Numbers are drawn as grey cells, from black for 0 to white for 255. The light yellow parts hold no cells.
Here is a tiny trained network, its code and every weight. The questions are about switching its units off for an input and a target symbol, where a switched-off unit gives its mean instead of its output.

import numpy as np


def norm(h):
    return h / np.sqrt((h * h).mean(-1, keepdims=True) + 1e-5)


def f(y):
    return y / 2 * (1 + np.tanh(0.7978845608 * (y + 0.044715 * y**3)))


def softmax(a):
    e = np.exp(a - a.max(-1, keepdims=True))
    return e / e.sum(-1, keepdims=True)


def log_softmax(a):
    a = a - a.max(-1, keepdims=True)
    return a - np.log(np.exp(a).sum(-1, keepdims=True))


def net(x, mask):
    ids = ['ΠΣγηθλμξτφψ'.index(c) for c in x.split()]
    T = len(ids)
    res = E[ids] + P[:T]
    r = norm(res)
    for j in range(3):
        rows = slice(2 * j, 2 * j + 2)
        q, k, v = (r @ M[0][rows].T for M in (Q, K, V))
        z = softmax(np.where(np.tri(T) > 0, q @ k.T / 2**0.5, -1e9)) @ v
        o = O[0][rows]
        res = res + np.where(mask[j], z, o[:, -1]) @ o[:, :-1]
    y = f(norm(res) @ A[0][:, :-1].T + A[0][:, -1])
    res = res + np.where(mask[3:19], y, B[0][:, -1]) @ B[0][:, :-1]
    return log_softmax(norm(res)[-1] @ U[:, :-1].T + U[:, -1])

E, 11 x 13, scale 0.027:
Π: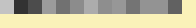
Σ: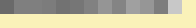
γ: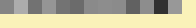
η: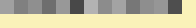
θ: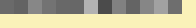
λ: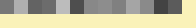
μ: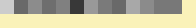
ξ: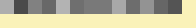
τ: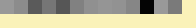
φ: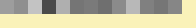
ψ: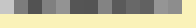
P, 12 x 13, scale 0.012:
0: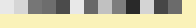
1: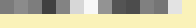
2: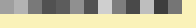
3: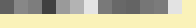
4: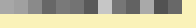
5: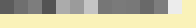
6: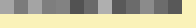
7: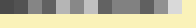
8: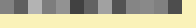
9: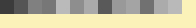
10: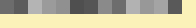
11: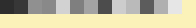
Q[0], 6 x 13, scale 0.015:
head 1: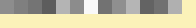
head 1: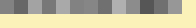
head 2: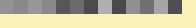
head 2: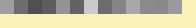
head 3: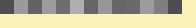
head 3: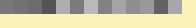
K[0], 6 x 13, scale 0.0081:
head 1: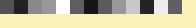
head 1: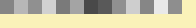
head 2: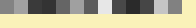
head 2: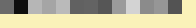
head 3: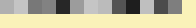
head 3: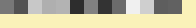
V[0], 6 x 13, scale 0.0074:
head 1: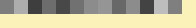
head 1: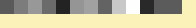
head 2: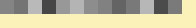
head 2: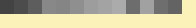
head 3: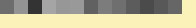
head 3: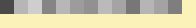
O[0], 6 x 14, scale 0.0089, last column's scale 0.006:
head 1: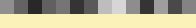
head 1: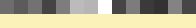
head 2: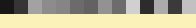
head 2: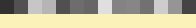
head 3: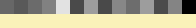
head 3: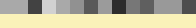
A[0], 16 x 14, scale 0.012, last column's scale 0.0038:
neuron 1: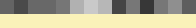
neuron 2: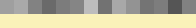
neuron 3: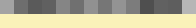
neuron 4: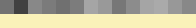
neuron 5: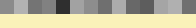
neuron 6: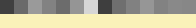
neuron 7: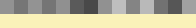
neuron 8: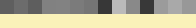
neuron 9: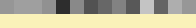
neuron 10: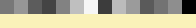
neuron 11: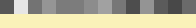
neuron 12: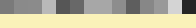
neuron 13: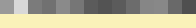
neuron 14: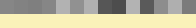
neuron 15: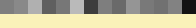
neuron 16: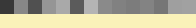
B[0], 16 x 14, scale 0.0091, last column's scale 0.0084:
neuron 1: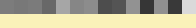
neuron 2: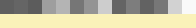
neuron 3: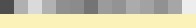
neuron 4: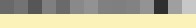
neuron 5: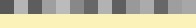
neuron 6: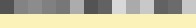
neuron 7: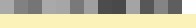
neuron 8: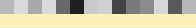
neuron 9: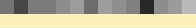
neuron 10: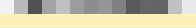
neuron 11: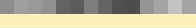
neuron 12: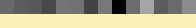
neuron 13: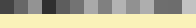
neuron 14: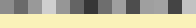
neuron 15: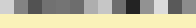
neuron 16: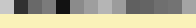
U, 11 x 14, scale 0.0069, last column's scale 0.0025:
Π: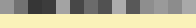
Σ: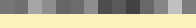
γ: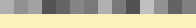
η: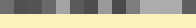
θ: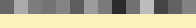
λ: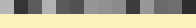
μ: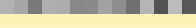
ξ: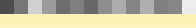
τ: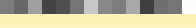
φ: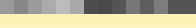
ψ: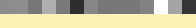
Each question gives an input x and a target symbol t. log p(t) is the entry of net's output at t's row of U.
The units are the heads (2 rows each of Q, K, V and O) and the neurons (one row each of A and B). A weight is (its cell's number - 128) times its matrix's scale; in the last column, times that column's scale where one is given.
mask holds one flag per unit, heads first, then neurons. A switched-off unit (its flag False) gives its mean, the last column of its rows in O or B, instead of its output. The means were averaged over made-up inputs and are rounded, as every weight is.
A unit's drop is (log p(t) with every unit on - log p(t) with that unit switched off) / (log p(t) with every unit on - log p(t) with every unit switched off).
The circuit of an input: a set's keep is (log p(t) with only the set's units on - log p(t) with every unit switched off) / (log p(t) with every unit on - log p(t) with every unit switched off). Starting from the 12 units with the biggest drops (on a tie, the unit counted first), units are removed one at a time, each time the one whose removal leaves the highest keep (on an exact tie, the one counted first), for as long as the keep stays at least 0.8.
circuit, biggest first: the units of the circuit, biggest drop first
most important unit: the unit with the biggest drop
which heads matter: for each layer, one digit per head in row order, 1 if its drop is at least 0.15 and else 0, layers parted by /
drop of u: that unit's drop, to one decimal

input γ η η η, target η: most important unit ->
head 3
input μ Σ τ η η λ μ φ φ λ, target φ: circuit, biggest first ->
[head 1; neuron 14; head 3; neuron 1]
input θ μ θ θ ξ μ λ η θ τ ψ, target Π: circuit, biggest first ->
[head 2; neuron 13; neuron 8]
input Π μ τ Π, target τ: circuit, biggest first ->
[head 1; neuron 1]
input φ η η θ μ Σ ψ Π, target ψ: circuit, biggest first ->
[head 1; neuron 8]
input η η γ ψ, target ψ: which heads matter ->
100
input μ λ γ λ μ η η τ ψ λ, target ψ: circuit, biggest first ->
[head 1; neuron 8]
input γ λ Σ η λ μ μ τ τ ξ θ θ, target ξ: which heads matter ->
110
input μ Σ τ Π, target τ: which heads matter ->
110
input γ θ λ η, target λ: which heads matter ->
011
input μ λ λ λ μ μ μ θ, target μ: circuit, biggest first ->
[neuron 10; neuron 6]
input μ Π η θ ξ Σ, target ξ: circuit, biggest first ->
[head 1; neuron 6]
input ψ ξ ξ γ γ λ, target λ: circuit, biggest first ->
[neuron 16; neuron 14]
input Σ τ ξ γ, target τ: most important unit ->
head 2
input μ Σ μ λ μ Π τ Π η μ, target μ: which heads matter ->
010
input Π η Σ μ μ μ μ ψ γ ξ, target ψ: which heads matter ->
100
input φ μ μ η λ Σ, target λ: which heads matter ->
001
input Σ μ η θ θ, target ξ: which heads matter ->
000
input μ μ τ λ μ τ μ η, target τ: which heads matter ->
100
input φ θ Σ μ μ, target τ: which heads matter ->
001
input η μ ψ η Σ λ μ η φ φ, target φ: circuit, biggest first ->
[head 1; neuron 14; neuron 1]
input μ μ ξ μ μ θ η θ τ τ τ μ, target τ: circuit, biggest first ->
[head 1]
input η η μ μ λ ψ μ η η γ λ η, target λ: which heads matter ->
111
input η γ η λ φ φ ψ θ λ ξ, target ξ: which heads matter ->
110
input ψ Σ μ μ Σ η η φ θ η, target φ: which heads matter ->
101
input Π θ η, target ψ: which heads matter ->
000
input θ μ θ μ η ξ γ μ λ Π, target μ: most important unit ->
neuron 10
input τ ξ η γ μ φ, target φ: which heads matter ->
110
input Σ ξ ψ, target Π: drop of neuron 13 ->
0.3
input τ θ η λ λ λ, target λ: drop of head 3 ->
0.1
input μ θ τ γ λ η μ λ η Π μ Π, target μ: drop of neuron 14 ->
0.0
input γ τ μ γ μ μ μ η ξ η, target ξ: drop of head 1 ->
0.8
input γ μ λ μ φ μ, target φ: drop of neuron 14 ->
0.3
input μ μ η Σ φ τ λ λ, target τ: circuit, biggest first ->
[neuron 16]
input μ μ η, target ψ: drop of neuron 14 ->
-0.1
